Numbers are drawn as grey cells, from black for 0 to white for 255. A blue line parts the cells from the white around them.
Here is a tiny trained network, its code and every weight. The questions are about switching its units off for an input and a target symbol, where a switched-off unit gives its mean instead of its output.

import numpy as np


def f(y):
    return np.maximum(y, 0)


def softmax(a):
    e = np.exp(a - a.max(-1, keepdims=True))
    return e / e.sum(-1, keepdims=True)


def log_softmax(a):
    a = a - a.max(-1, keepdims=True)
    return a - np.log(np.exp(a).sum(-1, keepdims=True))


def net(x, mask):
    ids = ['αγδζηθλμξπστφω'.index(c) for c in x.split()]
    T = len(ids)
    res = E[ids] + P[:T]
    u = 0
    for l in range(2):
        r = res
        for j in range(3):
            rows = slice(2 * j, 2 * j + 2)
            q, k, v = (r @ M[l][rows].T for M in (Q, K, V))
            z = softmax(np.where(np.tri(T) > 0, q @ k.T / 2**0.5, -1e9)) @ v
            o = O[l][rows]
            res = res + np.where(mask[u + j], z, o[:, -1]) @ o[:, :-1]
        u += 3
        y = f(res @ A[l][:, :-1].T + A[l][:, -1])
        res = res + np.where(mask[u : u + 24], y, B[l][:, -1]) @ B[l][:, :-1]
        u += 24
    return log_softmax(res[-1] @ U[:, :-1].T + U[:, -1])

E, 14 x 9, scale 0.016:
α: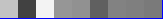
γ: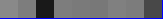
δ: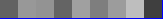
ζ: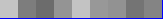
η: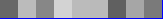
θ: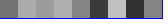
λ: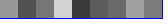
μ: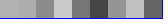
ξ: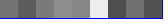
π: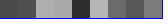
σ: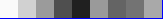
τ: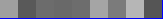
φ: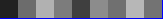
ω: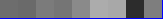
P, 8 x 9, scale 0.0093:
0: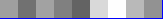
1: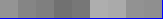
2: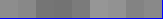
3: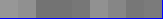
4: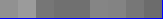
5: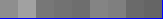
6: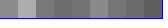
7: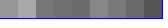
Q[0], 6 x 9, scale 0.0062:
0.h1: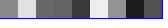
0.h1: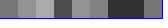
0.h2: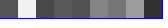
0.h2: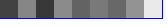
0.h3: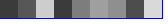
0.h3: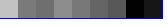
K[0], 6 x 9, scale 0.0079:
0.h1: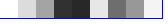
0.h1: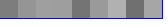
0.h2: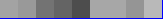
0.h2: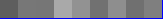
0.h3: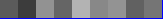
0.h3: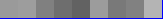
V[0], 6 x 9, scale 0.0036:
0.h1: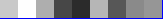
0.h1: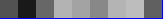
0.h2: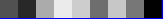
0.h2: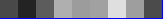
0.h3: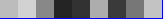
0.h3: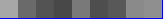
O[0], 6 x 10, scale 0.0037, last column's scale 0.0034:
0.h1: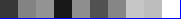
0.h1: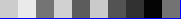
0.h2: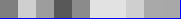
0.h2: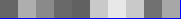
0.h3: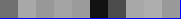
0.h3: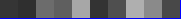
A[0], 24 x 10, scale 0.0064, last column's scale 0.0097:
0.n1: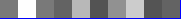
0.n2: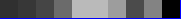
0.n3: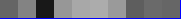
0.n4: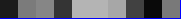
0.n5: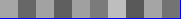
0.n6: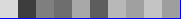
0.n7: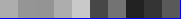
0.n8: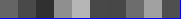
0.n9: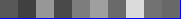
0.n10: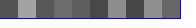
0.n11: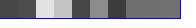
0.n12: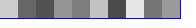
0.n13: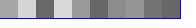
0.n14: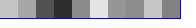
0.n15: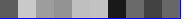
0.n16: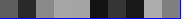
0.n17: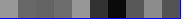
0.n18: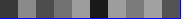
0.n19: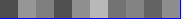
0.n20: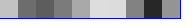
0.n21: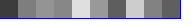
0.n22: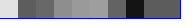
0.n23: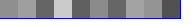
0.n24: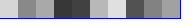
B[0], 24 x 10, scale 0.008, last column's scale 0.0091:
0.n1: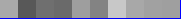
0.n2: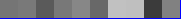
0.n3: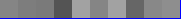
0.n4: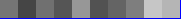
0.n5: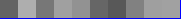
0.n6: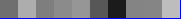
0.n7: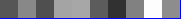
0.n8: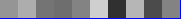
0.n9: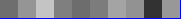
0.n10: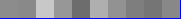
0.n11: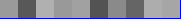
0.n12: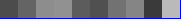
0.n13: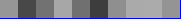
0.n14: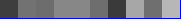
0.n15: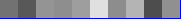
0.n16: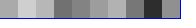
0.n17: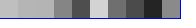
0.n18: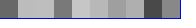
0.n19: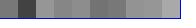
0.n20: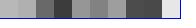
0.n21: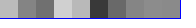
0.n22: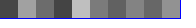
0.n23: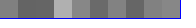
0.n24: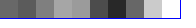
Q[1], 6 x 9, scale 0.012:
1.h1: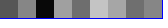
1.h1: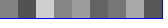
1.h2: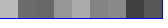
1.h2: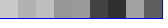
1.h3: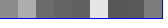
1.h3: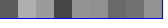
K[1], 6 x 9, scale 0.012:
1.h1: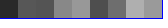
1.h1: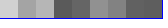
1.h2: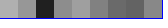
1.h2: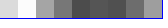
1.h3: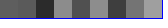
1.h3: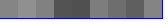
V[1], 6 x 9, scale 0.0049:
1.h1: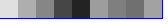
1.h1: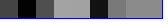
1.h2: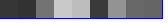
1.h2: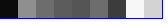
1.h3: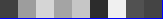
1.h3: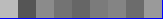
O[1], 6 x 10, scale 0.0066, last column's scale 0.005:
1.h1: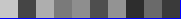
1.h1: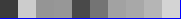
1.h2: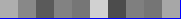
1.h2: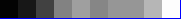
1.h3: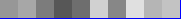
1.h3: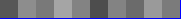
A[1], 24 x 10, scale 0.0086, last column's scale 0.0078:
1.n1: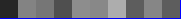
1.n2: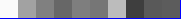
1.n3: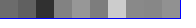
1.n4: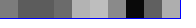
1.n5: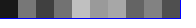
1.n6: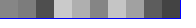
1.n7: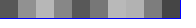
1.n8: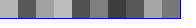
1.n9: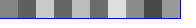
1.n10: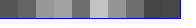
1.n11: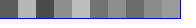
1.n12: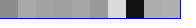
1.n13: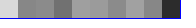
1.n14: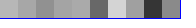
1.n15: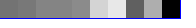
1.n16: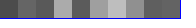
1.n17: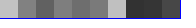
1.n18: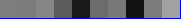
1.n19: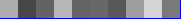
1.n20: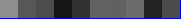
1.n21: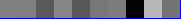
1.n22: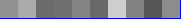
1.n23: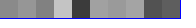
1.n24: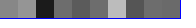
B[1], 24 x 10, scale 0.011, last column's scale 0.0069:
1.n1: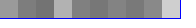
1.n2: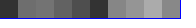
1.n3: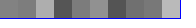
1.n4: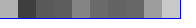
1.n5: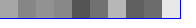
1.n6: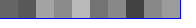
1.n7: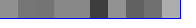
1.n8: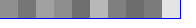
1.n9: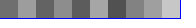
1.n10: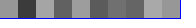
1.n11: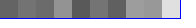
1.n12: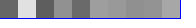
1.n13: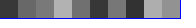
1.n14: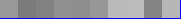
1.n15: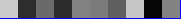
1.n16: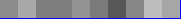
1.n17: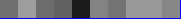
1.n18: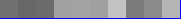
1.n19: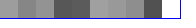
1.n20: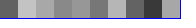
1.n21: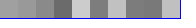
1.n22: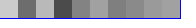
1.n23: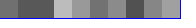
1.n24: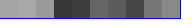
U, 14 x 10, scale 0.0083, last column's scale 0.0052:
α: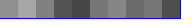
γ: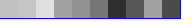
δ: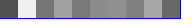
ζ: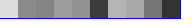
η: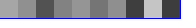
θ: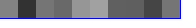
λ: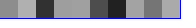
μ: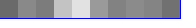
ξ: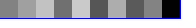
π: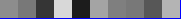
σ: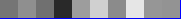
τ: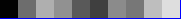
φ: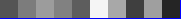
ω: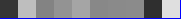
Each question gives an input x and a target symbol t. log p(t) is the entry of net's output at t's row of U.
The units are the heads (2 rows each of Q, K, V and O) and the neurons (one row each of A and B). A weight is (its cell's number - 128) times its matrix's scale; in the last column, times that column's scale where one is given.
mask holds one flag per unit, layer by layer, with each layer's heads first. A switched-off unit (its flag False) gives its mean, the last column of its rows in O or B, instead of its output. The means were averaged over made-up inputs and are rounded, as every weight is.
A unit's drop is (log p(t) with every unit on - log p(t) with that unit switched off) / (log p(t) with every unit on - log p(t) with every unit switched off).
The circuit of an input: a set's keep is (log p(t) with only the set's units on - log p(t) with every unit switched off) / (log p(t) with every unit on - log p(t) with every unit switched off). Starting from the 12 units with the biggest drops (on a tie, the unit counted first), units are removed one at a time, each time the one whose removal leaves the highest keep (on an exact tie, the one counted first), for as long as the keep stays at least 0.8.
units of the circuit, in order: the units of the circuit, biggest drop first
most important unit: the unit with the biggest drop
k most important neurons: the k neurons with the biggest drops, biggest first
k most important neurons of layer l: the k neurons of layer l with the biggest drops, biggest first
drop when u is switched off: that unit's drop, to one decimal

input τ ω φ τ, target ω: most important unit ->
1.n20
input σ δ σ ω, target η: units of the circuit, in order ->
[1.h1 1.n4 1.n12]
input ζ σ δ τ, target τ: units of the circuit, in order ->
[1.h2 0.h1]
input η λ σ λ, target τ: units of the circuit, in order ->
[1.h2 0.n20]
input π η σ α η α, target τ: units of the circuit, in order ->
[1.h2 0.h1]
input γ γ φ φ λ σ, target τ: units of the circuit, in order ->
[0.h1 1.h2]
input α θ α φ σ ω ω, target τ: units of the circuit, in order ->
[0.h1 0.n20]
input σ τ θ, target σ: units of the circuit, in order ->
[1.h3 0.h1 0.n18 0.n24]
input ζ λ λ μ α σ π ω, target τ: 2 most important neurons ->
[0.n20 0.n14]
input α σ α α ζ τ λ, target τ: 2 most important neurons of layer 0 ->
[0.n24 0.n20]
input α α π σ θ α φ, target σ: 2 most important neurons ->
[0.n16 0.n20]
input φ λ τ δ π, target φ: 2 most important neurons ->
[1.n8 0.n11]
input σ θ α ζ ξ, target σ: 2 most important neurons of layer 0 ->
[0.n16 0.n18]
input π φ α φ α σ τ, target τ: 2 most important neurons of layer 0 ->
[0.n20 0.n14]
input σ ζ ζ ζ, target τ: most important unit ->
1.h2
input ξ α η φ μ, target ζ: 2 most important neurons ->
[1.n14 0.n13]
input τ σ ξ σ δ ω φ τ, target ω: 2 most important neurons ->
[1.n20 0.n17]
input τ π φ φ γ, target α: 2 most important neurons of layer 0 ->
[0.n20 0.n24]
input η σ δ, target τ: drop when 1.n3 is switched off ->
0.0
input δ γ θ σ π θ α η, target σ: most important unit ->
1.h3
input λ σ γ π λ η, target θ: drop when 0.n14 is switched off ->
0.1
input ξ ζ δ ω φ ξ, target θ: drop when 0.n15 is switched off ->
0.2
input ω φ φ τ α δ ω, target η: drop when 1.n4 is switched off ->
0.3
